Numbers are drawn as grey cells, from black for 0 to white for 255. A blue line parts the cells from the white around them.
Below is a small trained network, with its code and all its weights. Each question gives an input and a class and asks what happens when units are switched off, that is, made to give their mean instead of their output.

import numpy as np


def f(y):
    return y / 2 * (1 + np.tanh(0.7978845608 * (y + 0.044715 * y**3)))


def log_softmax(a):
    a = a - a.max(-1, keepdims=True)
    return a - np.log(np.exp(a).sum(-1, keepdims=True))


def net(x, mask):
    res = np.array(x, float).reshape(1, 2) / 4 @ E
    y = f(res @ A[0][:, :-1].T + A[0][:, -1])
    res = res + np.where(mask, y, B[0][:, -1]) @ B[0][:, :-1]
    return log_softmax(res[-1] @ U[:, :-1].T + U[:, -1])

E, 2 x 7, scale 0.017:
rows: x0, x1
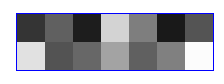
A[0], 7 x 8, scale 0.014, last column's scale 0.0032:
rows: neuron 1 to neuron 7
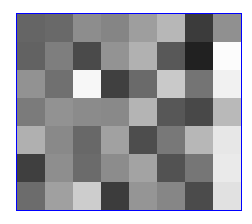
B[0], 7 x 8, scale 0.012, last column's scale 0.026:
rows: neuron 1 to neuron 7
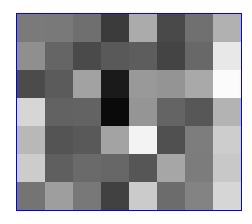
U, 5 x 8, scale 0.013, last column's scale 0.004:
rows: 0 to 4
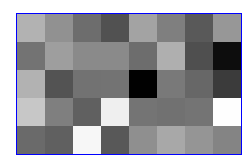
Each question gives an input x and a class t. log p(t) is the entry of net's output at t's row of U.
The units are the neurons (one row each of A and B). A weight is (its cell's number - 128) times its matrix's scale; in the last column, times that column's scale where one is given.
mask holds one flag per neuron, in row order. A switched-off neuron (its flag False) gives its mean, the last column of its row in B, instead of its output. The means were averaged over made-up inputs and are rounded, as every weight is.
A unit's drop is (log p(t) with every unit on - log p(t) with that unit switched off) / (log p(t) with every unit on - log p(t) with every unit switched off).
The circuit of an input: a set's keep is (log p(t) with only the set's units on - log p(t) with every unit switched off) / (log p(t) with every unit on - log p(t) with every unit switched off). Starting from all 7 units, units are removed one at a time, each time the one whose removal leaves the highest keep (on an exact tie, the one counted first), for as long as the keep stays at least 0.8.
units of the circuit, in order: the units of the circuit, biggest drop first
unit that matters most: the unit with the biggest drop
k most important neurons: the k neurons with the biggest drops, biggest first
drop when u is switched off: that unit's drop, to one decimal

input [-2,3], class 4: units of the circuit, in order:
(neuron 2; neuron 4)
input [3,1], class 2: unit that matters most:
neuron 7
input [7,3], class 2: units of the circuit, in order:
(neuron 6; neuron 7)
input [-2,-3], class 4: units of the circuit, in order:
(neuron 5; neuron 2)
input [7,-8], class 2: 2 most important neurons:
(neuron 2; neuron 6)
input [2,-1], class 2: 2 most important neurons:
(neuron 7; neuron 5)
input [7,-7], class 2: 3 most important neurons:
(neuron 2; neuron 6; neuron 5)
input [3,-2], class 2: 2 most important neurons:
(neuron 7; neuron 5)
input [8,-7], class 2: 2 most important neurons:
(neuron 2; neuron 6)
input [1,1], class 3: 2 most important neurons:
(neuron 3; neuron 7)
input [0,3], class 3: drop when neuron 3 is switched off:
0.3
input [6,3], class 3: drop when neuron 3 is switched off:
0.4
